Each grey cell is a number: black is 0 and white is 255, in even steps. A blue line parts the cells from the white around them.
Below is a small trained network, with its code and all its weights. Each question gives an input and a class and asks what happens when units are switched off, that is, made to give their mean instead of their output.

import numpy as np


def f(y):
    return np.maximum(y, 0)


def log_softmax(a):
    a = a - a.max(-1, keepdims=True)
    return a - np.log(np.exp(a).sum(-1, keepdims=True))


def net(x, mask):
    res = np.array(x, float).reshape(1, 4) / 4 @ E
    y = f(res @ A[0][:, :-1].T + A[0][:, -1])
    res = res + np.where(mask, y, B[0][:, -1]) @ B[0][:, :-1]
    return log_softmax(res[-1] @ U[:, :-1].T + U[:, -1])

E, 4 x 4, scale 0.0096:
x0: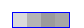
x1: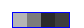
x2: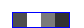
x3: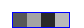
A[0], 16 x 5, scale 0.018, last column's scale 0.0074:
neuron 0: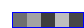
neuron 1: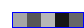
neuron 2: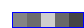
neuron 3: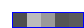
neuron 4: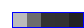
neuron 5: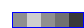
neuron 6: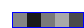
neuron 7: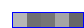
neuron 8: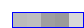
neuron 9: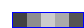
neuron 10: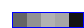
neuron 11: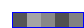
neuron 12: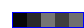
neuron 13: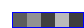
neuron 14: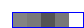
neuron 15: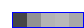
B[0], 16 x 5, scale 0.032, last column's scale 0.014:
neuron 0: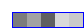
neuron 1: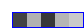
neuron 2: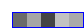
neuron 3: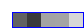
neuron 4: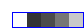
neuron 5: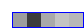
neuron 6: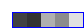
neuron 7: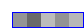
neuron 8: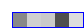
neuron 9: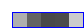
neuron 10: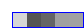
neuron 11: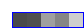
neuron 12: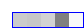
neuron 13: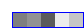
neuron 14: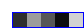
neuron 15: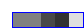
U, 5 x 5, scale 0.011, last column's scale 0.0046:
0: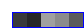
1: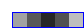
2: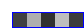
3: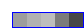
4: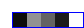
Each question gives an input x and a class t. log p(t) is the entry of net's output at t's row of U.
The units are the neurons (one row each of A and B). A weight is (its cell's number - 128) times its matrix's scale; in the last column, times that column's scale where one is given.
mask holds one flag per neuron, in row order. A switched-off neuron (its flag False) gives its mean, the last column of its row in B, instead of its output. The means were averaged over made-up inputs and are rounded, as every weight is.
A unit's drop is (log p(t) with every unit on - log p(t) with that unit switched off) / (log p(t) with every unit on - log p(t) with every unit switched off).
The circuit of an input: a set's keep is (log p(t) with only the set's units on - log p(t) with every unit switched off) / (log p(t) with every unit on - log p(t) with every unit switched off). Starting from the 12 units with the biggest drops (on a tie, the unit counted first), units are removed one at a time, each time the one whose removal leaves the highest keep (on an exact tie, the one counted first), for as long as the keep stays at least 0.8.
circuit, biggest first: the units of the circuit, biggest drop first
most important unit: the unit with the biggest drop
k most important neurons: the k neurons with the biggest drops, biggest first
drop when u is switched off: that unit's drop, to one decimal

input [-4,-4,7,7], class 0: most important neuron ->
(neuron 3)
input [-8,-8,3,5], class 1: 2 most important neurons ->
(neuron 9; neuron 15)
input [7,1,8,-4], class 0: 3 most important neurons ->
(neuron 12; neuron 3; neuron 5)
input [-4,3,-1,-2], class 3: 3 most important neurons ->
(neuron 12; neuron 15; neuron 9)
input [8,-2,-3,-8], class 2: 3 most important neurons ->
(neuron 1; neuron 2; neuron 12)
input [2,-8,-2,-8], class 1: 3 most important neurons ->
(neuron 9; neuron 15; neuron 10)
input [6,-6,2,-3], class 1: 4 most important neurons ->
(neuron 12; neuron 9; neuron 15; neuron 10)
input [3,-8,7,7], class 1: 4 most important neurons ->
(neuron 15; neuron 9; neuron 6; neuron 10)
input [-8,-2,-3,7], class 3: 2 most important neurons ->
(neuron 12; neuron 1)
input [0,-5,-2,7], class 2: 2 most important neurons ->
(neuron 13; neuron 0)
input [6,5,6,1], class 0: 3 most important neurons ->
(neuron 12; neuron 5; neuron 3)
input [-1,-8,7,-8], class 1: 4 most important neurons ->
(neuron 9; neuron 15; neuron 6; neuron 10)
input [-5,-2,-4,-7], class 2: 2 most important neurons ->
(neuron 1; neuron 2)
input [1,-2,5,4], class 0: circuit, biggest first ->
(neuron 3)
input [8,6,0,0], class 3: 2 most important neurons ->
(neuron 8; neuron 15)
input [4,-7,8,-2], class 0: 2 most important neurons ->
(neuron 3; neuron 5)
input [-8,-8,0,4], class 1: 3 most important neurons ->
(neuron 9; neuron 15; neuron 8)
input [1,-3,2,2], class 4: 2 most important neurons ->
(neuron 4; neuron 12)
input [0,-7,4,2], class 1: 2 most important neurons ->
(neuron 9; neuron 15)
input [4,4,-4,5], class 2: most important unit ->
neuron 12
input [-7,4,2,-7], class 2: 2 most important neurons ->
(neuron 1; neuron 8)
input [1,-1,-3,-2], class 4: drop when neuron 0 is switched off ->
0.2
